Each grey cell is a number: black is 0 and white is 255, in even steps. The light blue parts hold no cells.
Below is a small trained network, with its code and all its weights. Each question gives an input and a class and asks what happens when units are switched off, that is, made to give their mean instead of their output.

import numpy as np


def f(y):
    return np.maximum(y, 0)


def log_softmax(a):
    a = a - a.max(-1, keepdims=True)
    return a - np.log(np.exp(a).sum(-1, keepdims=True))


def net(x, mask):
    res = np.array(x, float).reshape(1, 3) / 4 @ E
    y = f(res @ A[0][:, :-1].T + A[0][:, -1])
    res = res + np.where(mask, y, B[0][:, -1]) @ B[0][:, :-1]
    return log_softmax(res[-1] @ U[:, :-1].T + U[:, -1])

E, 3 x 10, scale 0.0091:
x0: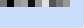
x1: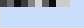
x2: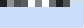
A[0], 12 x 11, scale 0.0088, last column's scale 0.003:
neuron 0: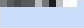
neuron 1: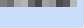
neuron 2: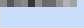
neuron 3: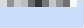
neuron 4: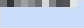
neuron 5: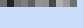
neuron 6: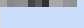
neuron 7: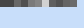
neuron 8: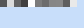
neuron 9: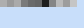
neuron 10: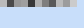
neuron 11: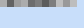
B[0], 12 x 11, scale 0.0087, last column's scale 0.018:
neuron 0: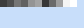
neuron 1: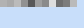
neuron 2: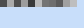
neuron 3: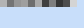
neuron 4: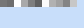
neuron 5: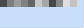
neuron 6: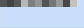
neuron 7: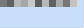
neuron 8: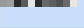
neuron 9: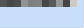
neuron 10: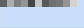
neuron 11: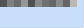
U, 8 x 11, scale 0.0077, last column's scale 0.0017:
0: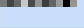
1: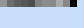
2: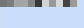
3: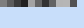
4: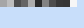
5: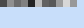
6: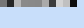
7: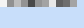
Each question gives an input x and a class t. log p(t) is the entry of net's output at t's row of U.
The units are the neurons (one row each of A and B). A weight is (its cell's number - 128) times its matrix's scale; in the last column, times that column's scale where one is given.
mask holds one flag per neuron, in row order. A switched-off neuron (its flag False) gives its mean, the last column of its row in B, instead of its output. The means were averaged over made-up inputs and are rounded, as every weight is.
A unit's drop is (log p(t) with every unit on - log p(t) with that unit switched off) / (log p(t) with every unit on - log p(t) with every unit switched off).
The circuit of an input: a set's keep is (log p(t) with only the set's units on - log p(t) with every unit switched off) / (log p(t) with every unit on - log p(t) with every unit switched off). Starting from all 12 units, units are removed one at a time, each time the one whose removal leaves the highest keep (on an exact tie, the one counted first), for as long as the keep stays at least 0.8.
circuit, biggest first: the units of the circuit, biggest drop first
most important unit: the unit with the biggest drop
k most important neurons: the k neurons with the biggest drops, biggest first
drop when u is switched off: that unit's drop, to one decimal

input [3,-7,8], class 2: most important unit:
neuron 7
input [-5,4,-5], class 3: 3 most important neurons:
(neuron 0; neuron 3; neuron 4)
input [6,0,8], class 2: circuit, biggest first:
(neuron 0; neuron 4)
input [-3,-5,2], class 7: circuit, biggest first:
(neuron 1; neuron 9)
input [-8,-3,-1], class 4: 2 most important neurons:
(neuron 8; neuron 0)
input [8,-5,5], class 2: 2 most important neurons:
(neuron 7; neuron 4)
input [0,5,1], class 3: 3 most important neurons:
(neuron 4; neuron 10; neuron 1)
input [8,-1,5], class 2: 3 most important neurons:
(neuron 0; neuron 4; neuron 1)
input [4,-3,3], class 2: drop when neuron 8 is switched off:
-0.1
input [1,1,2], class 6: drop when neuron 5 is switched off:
-0.1
